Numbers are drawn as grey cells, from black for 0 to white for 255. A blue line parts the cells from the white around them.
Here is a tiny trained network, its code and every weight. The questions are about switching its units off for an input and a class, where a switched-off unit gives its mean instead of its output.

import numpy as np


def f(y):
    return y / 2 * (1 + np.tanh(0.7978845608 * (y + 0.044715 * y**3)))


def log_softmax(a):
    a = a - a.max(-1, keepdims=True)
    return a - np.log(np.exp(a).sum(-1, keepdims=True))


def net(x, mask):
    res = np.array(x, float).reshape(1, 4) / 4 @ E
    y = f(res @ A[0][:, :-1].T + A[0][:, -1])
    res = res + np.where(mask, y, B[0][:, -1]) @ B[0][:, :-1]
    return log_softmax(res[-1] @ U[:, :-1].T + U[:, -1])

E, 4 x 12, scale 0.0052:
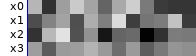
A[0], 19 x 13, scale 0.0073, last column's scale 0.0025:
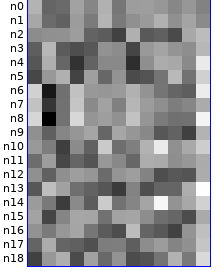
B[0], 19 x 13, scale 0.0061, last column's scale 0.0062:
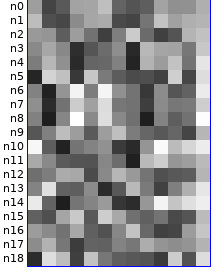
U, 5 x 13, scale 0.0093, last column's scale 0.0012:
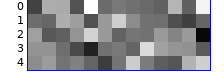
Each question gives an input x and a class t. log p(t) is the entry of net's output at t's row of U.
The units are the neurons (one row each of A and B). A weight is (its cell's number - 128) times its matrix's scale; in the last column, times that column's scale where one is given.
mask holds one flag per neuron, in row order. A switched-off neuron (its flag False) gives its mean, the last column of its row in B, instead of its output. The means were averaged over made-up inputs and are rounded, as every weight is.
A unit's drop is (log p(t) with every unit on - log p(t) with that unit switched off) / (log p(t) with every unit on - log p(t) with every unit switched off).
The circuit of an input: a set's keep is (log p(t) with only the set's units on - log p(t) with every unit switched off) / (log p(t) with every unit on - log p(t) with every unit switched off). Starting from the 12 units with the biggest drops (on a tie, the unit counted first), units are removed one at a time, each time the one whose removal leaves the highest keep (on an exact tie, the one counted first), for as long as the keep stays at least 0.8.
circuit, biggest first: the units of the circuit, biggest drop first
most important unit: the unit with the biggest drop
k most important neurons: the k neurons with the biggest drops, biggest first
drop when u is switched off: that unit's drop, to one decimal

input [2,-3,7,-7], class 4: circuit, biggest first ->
(n2; n13)
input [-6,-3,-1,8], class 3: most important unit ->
n8
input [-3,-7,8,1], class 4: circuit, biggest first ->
(n2; n13)
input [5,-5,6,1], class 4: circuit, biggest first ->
(n2; n16)
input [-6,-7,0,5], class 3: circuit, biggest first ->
(n8; n6)
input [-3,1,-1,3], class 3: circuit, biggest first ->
(n8; n6; n7)
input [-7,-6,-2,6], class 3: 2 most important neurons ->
(n8; n6)
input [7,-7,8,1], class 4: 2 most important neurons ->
(n2; n13)
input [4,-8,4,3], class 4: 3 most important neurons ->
(n2; n16; n13)
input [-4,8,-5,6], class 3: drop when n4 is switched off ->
0.1
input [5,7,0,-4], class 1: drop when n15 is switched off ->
0.1
